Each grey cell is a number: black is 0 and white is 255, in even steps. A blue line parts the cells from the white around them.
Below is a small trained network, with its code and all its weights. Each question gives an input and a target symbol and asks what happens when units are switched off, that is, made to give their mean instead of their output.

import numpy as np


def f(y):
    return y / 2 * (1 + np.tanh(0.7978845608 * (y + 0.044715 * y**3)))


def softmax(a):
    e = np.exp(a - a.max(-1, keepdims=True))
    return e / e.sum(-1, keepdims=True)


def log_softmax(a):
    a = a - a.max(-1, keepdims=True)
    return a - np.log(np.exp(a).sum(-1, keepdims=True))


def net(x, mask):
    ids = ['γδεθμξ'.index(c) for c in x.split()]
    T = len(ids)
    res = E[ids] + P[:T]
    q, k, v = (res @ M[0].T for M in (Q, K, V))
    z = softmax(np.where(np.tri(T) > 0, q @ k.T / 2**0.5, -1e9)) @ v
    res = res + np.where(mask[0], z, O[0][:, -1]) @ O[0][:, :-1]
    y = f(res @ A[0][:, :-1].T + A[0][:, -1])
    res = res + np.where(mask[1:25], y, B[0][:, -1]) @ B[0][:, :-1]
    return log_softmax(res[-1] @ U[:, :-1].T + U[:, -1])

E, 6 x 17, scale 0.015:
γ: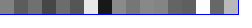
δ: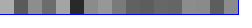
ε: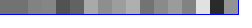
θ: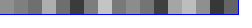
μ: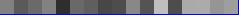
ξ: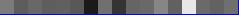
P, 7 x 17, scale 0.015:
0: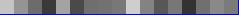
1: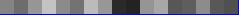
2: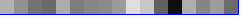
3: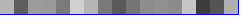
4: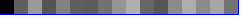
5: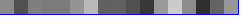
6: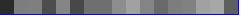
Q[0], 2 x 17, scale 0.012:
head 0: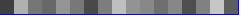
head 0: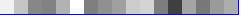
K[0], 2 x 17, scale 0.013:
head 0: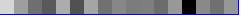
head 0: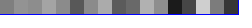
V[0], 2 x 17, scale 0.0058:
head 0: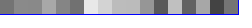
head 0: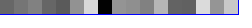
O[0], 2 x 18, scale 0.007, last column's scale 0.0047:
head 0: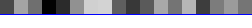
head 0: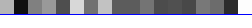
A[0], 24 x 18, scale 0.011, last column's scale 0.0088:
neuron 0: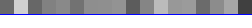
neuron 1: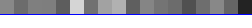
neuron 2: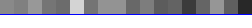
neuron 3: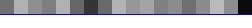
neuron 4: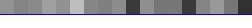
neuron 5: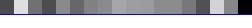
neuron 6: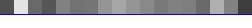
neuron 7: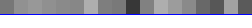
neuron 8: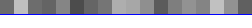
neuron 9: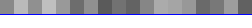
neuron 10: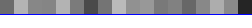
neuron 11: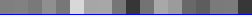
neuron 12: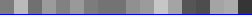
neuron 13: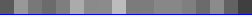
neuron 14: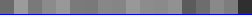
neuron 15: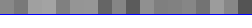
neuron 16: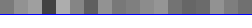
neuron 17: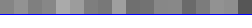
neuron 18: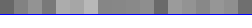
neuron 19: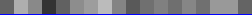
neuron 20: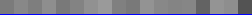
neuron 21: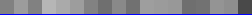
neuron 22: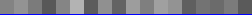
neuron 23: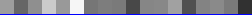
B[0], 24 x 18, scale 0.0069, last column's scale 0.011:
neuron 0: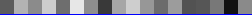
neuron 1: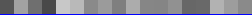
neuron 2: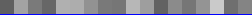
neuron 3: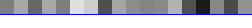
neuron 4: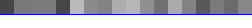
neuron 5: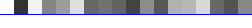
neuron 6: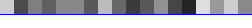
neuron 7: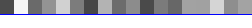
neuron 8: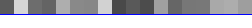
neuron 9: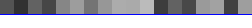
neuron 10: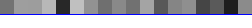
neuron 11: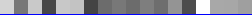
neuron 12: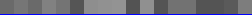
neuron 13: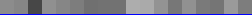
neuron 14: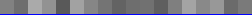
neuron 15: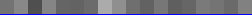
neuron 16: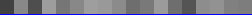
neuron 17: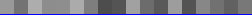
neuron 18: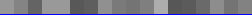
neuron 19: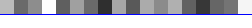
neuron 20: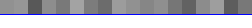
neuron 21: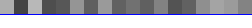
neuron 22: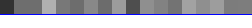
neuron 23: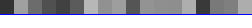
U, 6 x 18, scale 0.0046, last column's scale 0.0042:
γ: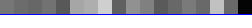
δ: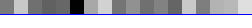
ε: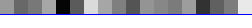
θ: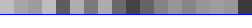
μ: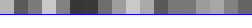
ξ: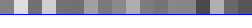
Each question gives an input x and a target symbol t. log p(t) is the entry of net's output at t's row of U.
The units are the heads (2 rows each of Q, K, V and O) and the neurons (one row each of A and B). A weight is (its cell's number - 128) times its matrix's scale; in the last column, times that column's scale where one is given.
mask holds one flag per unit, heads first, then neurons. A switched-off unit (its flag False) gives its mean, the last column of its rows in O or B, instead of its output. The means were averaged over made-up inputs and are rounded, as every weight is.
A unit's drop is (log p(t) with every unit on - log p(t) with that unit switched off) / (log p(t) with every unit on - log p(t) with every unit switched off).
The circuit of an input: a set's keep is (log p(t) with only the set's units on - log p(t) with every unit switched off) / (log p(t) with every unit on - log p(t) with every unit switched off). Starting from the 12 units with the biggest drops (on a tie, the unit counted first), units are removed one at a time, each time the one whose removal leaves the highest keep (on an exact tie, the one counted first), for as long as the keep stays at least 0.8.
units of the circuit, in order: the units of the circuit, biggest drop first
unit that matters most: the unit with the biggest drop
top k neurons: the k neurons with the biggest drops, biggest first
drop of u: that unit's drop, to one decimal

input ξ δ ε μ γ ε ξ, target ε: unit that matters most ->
head 0
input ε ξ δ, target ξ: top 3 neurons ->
neuron 3; neuron 10; neuron 8
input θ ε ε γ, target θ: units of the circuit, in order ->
head 0; neuron 11; neuron 7
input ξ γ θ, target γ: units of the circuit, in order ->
head 0; neuron 1
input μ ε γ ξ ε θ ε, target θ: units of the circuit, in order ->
head 0; neuron 5; neuron 6
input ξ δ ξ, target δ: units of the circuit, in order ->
head 0; neuron 19
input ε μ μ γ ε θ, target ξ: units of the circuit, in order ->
head 0; neuron 0; neuron 7
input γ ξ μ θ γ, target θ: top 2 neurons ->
neuron 5; neuron 6
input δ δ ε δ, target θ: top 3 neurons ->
neuron 11; neuron 7; neuron 19
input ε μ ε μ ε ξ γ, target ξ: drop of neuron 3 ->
0.4
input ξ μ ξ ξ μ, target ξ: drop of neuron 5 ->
0.0
